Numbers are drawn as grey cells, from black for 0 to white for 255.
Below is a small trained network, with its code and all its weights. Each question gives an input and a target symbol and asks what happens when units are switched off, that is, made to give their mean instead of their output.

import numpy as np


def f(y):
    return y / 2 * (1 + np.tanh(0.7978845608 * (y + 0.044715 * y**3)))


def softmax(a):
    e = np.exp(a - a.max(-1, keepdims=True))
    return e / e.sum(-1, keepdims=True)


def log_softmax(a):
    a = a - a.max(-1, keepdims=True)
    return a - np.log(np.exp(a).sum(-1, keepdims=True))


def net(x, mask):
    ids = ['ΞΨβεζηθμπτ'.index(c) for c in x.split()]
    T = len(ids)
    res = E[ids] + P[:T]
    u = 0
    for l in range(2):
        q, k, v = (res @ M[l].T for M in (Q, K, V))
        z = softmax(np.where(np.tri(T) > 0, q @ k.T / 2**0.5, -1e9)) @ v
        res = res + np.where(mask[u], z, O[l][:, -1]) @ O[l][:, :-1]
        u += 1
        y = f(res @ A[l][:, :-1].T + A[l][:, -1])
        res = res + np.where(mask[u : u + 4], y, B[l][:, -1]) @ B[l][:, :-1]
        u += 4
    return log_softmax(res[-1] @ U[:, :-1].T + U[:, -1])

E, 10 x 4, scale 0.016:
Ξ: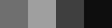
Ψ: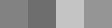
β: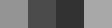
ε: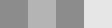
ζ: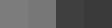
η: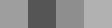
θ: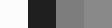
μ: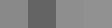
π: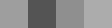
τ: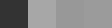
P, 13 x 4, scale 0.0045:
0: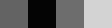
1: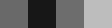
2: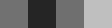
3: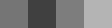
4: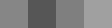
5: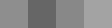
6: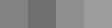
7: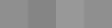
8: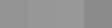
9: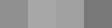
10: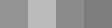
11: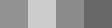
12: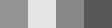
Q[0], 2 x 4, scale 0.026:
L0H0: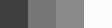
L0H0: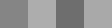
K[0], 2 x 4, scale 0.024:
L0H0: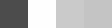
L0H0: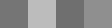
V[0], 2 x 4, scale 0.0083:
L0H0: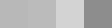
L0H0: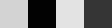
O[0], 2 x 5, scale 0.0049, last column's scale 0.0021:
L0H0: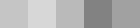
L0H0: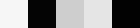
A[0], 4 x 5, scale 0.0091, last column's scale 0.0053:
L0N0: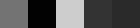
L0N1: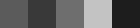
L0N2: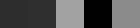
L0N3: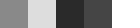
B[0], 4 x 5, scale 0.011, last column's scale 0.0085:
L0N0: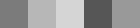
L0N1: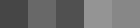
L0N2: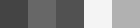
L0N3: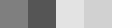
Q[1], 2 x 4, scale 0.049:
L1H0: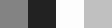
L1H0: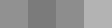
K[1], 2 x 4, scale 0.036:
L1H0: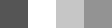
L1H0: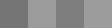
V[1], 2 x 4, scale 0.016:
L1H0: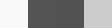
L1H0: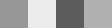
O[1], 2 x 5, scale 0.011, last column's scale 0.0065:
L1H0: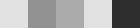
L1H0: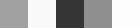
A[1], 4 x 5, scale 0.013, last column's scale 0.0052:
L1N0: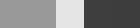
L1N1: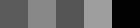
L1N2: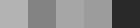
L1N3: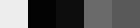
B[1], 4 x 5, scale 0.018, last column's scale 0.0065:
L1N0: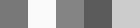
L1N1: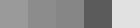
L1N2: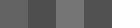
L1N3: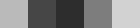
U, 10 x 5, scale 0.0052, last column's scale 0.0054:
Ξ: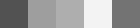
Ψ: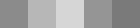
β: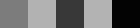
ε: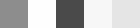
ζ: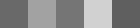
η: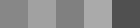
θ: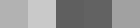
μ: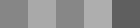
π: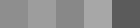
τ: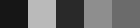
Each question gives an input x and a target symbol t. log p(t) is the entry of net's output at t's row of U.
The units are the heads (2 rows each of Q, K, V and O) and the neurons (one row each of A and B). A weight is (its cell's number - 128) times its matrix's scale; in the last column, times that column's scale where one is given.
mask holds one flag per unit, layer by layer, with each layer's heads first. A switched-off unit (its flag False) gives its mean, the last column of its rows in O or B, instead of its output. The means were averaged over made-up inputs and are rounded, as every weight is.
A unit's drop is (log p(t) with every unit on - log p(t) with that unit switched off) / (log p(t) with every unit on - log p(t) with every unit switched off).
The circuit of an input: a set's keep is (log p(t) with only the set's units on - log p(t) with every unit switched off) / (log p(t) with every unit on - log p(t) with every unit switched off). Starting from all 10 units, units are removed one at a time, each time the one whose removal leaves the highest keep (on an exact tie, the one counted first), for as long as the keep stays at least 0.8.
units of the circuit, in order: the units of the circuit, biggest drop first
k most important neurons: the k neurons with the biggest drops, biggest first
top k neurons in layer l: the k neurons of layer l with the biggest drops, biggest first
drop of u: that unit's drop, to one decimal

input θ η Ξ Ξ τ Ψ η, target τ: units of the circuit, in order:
L1H0; L0H0
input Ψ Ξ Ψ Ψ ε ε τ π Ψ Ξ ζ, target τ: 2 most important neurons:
L0N3; L0N2
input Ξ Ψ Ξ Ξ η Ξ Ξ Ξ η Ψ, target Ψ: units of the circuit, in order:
L0H0; L1H0; L1N0
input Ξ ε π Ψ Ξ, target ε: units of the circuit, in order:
L1H0; L0N2
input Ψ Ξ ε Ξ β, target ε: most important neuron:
L1N2
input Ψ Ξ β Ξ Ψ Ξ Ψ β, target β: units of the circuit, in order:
L1N3; L0N3; L0H0; L0N0
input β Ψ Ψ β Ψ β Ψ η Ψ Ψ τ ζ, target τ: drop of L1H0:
1.5
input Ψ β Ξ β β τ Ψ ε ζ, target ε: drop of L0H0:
0.2
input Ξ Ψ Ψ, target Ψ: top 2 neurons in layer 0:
L0N0; L0N2
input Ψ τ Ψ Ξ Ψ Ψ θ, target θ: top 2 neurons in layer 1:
L1N0; L1N3
